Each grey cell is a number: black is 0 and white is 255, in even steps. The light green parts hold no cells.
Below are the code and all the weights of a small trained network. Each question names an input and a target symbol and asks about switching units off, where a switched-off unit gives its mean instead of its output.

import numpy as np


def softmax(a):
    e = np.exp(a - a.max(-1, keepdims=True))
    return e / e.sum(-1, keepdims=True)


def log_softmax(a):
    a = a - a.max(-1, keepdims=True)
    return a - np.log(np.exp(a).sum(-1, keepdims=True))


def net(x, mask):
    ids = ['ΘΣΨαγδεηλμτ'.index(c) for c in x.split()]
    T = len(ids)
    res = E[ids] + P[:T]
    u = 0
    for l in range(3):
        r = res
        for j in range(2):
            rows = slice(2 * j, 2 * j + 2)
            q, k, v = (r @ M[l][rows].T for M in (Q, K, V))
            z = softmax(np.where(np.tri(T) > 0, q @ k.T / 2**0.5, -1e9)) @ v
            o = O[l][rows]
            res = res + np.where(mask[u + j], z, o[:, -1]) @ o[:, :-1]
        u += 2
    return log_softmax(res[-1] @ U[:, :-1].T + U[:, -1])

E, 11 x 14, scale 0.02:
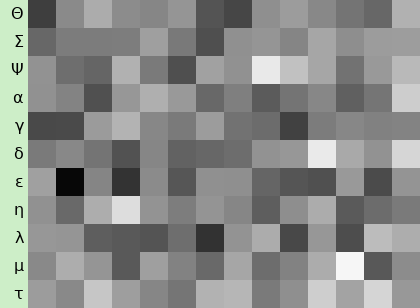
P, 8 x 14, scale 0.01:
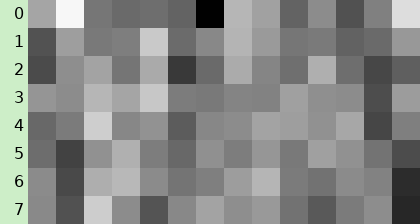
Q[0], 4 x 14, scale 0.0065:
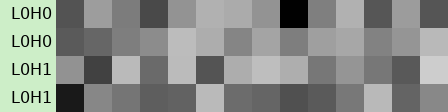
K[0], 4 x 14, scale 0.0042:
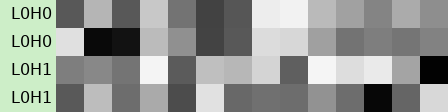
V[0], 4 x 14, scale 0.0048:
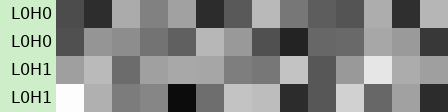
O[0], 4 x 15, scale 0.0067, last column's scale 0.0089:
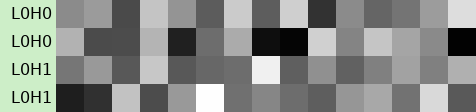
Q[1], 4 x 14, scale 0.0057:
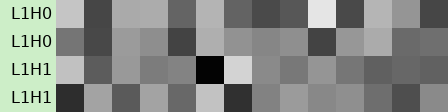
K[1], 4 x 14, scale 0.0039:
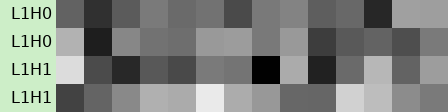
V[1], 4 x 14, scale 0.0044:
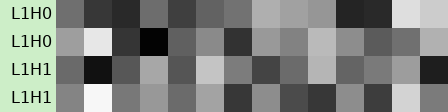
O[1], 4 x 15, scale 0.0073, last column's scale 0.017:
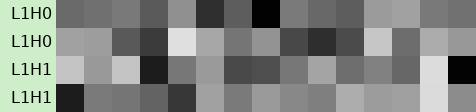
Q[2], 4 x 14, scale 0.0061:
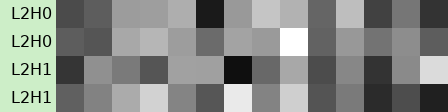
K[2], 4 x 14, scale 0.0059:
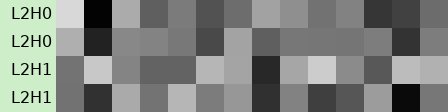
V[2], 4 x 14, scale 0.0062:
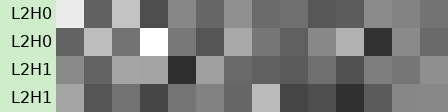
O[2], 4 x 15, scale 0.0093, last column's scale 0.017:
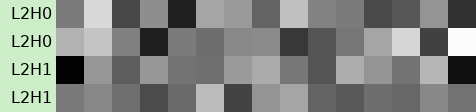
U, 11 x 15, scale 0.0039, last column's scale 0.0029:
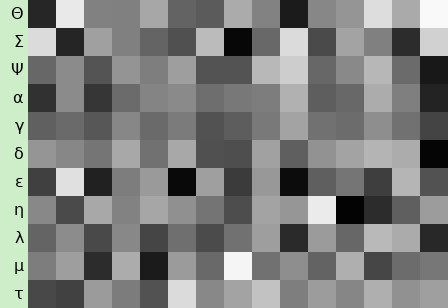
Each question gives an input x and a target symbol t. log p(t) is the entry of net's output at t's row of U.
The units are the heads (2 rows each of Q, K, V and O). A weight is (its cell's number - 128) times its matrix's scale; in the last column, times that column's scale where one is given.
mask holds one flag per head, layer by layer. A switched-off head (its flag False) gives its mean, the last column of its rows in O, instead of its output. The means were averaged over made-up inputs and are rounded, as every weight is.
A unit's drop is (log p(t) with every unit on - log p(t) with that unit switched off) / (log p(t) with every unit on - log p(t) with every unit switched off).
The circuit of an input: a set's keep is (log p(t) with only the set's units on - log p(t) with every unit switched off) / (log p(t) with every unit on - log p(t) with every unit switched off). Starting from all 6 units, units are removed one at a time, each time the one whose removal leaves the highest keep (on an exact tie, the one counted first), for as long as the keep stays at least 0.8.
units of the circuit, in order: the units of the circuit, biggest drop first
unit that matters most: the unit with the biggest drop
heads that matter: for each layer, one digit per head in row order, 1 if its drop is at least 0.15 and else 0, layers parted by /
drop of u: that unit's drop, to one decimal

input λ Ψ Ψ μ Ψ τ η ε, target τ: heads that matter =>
01 / 00 / 11
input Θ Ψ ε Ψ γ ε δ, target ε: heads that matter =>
10 / 01 / 10
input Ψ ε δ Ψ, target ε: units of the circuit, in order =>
[L2H0 L0H0 L1H0]
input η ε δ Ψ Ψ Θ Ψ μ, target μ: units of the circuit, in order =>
[L2H0 L2H1]
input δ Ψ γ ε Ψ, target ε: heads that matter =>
10 / 00 / 10
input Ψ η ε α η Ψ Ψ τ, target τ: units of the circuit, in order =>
[L0H1 L2H0]
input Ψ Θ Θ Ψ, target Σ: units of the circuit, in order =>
[L2H1 L0H0 L0H1]
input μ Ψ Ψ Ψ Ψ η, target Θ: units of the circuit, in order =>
[L2H0 L0H0]
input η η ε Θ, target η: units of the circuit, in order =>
[L2H0]
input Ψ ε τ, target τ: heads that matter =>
01 / 10 / 10
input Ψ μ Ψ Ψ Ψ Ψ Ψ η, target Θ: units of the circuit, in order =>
[L2H1 L2H0]
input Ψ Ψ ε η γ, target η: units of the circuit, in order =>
[L1H0 L2H0]
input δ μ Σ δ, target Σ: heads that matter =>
00 / 00 / 11
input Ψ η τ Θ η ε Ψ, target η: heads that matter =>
01 / 01 / 10
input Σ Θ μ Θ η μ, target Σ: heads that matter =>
10 / 00 / 01
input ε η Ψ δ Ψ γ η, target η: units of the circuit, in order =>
[L2H0]
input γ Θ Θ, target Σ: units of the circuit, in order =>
[L0H1 L0H0]
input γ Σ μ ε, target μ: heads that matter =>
00 / 10 / 11
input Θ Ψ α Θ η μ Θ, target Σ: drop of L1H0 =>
0.1
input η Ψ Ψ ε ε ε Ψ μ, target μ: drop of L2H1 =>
0.2
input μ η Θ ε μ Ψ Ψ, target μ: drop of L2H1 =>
0.2
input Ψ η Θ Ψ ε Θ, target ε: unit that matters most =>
L2H0
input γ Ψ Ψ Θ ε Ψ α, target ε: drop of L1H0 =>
0.1
